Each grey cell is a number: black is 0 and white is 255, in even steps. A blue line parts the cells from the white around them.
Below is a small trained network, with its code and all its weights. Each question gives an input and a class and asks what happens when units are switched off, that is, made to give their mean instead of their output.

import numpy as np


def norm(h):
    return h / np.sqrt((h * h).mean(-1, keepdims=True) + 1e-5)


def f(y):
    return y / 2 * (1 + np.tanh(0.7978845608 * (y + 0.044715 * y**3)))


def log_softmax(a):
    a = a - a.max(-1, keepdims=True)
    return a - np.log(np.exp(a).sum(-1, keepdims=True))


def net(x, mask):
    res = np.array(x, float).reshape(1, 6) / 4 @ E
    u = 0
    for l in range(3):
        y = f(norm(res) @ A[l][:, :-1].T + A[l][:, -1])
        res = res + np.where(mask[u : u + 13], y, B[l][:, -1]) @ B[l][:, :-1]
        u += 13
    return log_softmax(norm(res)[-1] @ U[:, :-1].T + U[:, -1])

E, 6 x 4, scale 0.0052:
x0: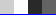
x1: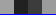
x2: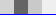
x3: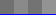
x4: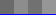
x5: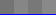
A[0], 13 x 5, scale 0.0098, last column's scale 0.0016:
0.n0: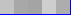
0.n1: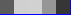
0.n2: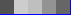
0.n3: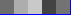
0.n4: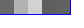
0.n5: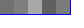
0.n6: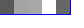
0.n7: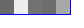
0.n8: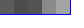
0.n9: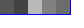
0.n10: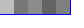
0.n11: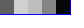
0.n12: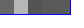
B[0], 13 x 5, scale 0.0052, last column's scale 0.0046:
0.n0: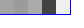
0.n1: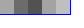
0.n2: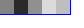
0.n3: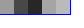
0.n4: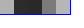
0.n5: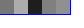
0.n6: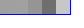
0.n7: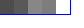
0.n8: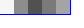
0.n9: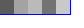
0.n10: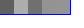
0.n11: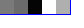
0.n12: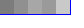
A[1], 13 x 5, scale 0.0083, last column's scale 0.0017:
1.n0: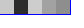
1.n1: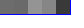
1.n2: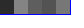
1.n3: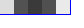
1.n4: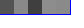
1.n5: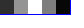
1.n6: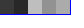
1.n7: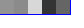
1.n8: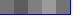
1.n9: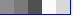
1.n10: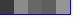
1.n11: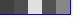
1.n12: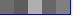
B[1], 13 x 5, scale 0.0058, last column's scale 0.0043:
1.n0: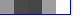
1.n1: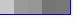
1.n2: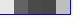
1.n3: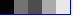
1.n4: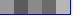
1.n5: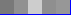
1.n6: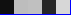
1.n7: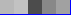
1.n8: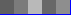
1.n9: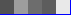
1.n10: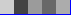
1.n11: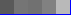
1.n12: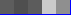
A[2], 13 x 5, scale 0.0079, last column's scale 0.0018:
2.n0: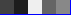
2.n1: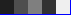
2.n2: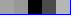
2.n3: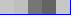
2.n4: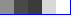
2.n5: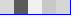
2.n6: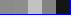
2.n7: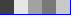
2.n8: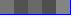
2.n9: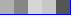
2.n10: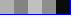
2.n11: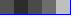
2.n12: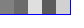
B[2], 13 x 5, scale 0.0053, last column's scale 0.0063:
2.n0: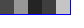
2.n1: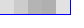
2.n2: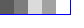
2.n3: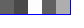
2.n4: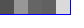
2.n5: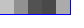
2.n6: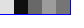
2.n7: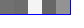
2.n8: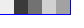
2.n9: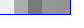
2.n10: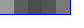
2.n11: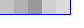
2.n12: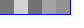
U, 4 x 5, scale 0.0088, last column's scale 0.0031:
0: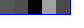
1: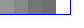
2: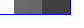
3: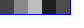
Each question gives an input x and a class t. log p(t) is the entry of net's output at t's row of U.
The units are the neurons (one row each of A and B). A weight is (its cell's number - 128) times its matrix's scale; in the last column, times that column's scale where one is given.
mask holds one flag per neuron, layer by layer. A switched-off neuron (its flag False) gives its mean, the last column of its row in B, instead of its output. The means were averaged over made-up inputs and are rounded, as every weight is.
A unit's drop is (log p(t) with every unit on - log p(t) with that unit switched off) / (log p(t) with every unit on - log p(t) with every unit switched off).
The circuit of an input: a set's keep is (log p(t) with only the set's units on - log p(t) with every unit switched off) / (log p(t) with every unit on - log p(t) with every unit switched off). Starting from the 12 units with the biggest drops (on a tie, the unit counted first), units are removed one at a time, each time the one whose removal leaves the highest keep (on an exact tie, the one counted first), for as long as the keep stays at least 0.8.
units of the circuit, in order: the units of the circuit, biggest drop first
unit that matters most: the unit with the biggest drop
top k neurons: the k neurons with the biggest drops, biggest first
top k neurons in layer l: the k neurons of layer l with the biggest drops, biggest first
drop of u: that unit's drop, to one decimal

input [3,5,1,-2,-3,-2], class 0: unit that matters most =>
1.n3
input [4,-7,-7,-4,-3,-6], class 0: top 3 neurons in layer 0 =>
0.n3; 0.n4; 0.n11
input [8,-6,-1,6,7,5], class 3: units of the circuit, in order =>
2.n7; 2.n11; 2.n3
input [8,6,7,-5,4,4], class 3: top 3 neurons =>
0.n2; 2.n3; 1.n3
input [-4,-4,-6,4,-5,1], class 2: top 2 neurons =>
2.n1; 1.n2
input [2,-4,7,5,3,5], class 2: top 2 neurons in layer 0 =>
0.n0; 0.n6
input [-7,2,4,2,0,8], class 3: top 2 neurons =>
1.n6; 2.n0
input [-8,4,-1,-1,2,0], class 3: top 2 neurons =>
1.n6; 0.n9
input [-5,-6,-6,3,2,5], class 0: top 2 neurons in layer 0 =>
0.n3; 0.n4
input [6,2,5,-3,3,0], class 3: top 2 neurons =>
2.n3; 0.n2
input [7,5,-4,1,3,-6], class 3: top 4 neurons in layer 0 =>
0.n4; 0.n3; 0.n2; 0.n11
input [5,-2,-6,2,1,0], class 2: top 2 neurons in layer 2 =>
2.n8; 2.n7
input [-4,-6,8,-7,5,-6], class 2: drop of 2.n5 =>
0.2
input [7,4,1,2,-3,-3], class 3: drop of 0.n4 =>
0.1
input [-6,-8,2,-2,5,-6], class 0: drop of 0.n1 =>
0.2
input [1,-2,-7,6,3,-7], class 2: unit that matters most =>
1.n2
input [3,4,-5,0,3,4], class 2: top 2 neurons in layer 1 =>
1.n2; 1.n10
